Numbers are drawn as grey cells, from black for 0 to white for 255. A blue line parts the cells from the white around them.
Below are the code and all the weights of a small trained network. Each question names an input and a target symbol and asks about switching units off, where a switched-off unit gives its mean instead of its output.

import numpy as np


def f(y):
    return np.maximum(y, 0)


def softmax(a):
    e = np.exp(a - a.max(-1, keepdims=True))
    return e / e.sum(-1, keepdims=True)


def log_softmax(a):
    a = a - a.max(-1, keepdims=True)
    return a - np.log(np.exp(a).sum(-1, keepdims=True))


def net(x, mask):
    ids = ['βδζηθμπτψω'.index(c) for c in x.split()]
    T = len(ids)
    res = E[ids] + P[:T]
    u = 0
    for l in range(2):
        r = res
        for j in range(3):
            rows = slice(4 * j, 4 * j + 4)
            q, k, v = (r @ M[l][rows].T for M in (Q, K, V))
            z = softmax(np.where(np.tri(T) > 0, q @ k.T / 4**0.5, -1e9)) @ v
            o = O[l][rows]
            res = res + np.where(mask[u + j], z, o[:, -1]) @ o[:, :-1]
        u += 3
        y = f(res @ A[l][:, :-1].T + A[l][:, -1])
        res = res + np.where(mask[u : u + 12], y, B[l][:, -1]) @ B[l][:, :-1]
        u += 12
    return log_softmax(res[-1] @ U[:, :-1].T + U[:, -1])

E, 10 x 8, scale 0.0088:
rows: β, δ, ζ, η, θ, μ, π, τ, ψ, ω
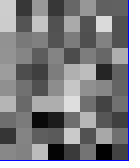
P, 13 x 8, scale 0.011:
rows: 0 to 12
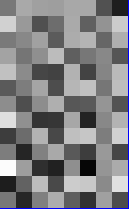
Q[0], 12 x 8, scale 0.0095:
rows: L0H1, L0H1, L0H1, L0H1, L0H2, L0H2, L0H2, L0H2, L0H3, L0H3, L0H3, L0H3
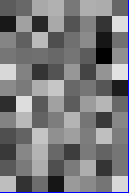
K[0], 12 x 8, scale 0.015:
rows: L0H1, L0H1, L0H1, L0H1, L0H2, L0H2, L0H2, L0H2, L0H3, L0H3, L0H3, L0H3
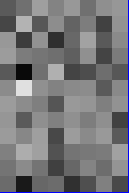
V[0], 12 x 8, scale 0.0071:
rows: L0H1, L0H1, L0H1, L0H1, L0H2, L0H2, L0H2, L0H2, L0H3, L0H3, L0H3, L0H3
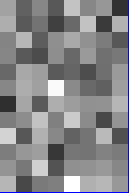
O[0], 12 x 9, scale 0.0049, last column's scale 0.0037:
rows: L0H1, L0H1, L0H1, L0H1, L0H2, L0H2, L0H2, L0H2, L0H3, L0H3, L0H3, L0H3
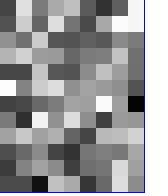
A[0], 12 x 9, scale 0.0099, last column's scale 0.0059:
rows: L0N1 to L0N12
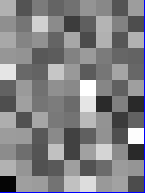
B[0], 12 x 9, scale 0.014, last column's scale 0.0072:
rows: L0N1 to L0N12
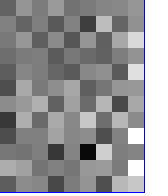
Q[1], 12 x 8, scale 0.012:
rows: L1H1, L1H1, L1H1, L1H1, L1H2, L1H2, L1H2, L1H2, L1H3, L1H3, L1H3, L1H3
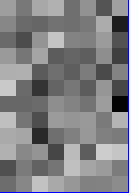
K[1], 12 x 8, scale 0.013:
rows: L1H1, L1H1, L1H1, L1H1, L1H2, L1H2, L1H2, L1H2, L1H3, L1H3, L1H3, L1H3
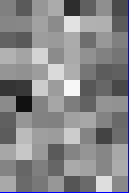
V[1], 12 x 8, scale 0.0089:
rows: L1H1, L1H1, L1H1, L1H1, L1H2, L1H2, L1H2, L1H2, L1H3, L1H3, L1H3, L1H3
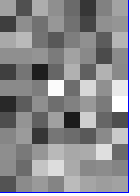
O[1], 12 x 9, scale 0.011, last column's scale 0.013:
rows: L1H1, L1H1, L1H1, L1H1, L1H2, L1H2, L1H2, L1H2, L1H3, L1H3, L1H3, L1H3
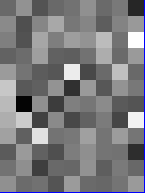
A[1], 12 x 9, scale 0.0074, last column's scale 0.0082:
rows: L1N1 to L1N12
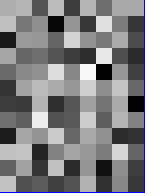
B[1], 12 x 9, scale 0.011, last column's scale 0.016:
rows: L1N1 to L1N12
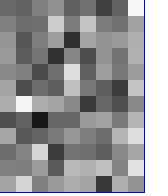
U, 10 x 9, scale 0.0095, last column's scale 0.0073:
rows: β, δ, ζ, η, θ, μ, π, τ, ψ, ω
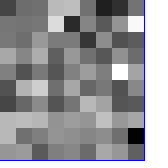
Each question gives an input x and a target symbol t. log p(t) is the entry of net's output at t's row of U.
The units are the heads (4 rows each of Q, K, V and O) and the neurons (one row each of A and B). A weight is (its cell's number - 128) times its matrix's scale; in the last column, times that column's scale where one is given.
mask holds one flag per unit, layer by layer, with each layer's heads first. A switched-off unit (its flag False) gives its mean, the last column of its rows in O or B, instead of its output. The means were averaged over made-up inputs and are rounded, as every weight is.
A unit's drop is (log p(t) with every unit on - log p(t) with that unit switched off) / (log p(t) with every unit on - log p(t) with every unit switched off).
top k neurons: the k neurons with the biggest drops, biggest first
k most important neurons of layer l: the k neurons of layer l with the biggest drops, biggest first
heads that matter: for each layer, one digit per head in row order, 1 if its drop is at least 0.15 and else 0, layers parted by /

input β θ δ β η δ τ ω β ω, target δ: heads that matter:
100 / 011
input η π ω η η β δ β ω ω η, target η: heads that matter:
111 / 011
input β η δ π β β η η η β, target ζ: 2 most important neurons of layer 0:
(L0N2 L0N12)
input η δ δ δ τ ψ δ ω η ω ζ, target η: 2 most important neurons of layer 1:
(L1N12 L1N11)
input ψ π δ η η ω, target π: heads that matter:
001 / 001
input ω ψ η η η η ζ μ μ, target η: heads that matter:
011 / 010
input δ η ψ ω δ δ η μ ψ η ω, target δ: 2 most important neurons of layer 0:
(L0N11 L0N3)
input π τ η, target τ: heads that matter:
001 / 100
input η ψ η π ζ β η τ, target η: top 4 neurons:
(L0N8 L1N12 L0N6 L0N11)
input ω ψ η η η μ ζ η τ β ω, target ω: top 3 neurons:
(L0N7 L1N9 L0N11)
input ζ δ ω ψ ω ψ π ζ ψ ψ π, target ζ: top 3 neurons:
(L0N8 L0N11 L1N4)
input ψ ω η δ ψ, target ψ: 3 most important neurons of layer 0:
(L0N12 L0N11 L0N8)
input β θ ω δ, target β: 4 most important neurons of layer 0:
(L0N8 L0N3 L0N11 L0N9)
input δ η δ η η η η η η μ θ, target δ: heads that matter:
011 / 110
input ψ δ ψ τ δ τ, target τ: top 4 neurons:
(L0N3 L0N7 L1N1 L0N9)
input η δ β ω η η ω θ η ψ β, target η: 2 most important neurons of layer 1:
(L1N12 L1N10)
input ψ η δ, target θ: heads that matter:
010 / 011
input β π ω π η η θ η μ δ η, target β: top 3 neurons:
(L0N9 L1N1 L0N7)
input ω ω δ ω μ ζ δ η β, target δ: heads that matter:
011 / 010
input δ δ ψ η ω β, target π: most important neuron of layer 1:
(L1N8)
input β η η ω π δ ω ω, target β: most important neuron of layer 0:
(L0N7)
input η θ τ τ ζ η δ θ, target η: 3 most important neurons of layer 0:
(L0N8 L0N11 L0N6)
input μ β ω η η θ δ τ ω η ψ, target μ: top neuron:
(L1N10)
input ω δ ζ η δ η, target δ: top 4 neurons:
(L0N3 L0N9 L1N11 L0N7)
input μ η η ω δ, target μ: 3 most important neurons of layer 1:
(L1N10 L1N9 L1N8)
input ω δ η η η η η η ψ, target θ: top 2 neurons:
(L0N12 L0N9)
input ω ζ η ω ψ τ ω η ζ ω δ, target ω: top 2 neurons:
(L0N7 L1N9)
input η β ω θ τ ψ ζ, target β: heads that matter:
001 / 110
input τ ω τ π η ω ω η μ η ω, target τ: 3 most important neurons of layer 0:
(L0N11 L0N6 L0N4)
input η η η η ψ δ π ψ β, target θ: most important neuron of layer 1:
(L1N8)
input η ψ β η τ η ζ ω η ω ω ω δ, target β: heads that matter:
100 / 100
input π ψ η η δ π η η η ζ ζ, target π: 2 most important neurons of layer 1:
(L1N11 L1N1)
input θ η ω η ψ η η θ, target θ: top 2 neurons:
(L1N3 L0N7)
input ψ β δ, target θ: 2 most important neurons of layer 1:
(L1N8 L1N1)
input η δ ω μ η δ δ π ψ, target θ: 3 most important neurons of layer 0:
(L0N12 L0N5 L0N9)
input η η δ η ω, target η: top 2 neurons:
(L0N8 L1N12)
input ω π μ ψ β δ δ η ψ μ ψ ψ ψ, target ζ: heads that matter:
111 / 110
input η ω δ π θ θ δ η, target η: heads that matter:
111 / 011
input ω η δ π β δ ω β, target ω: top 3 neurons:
(L0N7 L1N9 L0N8)
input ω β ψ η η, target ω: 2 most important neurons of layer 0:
(L0N7 L0N8)
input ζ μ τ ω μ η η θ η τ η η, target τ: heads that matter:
011 / 111
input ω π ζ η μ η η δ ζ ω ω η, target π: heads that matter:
000 / 101
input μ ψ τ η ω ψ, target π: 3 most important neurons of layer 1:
(L1N8 L1N3 L1N1)
